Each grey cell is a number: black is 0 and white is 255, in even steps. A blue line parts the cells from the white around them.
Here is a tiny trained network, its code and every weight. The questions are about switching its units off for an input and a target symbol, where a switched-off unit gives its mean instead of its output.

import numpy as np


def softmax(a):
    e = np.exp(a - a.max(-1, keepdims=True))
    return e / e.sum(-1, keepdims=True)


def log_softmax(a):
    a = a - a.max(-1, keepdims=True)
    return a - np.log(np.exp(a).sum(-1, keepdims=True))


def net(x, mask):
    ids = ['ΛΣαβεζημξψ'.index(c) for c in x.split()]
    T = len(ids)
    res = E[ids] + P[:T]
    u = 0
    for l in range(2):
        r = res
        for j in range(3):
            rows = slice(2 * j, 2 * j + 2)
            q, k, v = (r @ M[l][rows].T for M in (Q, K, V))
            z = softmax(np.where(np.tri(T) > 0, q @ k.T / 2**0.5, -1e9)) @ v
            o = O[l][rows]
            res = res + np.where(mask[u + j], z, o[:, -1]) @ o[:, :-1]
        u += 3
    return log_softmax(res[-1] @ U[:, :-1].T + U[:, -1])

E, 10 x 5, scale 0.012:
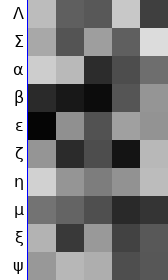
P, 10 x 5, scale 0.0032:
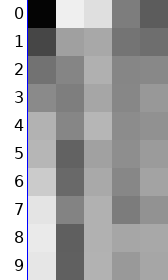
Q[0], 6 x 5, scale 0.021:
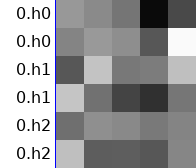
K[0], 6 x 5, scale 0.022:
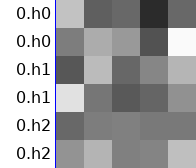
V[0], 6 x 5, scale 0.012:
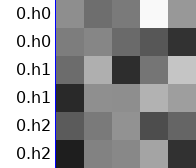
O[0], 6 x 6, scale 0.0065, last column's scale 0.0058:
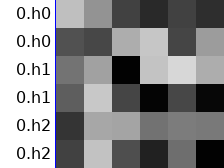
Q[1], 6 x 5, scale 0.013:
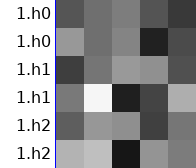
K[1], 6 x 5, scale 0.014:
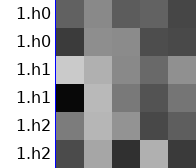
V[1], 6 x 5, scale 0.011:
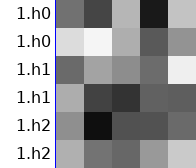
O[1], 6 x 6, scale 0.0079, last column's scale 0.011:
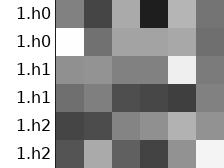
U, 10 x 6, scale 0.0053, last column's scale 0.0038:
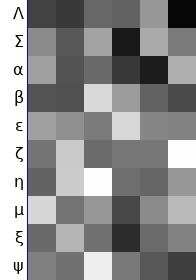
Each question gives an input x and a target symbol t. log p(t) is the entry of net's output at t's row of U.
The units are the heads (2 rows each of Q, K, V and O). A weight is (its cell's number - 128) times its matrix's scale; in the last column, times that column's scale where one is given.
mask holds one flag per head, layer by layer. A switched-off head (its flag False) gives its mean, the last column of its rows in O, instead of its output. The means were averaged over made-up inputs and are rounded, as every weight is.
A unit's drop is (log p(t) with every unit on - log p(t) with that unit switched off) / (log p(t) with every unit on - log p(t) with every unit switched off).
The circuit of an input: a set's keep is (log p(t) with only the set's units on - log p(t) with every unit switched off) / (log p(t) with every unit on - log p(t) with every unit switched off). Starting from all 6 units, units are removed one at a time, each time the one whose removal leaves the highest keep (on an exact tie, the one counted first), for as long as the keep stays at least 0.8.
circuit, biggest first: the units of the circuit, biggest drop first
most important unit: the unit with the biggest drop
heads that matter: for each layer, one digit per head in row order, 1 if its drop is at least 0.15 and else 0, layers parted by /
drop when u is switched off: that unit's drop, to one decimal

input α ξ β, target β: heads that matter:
110 / 011
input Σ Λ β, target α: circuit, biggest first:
[1.h1, 0.h0]
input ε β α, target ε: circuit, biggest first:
[1.h0, 0.h1]
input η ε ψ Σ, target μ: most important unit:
0.h0
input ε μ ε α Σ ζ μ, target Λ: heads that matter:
111 / 101
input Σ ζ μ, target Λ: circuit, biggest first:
[0.h1, 1.h0, 0.h0, 1.h2]
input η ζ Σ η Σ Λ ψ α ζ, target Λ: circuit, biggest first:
[0.h1, 1.h2, 1.h0, 0.h2]
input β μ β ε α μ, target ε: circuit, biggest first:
[0.h1, 1.h0]
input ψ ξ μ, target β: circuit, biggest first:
[0.h0, 0.h1, 1.h2]
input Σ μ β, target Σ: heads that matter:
100 / 110
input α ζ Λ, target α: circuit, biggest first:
[0.h0, 1.h1]
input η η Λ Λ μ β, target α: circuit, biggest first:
[1.h1, 0.h0, 0.h1]
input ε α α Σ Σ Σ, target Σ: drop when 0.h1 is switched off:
-0.1
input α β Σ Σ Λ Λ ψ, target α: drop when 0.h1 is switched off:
0.2
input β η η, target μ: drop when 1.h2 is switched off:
-0.1
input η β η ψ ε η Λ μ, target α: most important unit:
1.h1
